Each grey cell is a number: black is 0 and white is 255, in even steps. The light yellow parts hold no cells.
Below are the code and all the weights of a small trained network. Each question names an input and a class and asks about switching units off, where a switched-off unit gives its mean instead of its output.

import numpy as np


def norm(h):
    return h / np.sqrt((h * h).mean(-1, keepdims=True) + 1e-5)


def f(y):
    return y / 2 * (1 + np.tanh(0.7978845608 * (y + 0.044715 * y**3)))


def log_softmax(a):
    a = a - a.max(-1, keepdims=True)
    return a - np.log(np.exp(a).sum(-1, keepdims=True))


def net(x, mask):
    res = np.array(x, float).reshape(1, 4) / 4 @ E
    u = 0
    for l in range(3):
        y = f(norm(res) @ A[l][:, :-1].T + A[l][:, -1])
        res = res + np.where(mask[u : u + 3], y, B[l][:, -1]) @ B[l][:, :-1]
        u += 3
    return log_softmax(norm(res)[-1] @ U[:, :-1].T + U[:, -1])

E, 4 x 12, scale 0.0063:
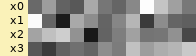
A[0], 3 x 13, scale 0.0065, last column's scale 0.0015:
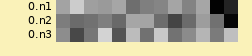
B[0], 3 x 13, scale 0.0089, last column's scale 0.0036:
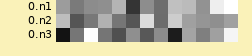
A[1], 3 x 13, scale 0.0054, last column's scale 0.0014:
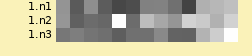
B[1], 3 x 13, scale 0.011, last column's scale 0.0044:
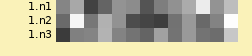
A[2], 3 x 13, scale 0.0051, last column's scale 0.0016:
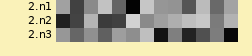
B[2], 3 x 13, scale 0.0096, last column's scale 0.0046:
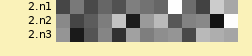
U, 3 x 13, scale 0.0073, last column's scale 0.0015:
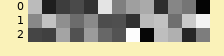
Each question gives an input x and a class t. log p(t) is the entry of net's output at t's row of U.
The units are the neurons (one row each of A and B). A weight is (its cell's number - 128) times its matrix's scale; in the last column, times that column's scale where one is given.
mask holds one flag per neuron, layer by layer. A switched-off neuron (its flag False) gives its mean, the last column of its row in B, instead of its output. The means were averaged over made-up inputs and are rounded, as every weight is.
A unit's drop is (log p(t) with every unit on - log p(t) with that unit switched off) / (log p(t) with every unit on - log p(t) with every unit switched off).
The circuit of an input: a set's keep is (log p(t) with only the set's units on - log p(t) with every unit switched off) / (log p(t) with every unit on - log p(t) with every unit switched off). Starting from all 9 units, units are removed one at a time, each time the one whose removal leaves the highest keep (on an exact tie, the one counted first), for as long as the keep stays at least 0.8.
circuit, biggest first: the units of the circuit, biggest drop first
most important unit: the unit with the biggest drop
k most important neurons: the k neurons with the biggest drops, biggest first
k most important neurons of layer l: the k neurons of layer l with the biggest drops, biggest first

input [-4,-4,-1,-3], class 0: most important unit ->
0.n3
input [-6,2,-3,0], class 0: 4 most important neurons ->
(0.n1; 0.n2; 1.n2; 2.n1)
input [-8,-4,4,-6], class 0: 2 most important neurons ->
(1.n2; 2.n3)
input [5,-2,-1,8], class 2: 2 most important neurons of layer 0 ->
(0.n1; 0.n2)
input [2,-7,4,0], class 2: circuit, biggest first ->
(1.n2; 2.n2)
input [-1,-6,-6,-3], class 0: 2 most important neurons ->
(0.n1; 0.n3)
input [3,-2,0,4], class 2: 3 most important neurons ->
(0.n1; 0.n2; 2.n2)
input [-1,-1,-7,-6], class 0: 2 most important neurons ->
(0.n1; 2.n3)
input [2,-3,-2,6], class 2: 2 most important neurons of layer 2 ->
(2.n2; 2.n1)
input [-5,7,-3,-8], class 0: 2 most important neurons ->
(1.n2; 2.n3)
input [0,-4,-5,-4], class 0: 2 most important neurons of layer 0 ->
(0.n1; 0.n3)
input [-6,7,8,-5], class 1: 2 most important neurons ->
(2.n1; 0.n1)
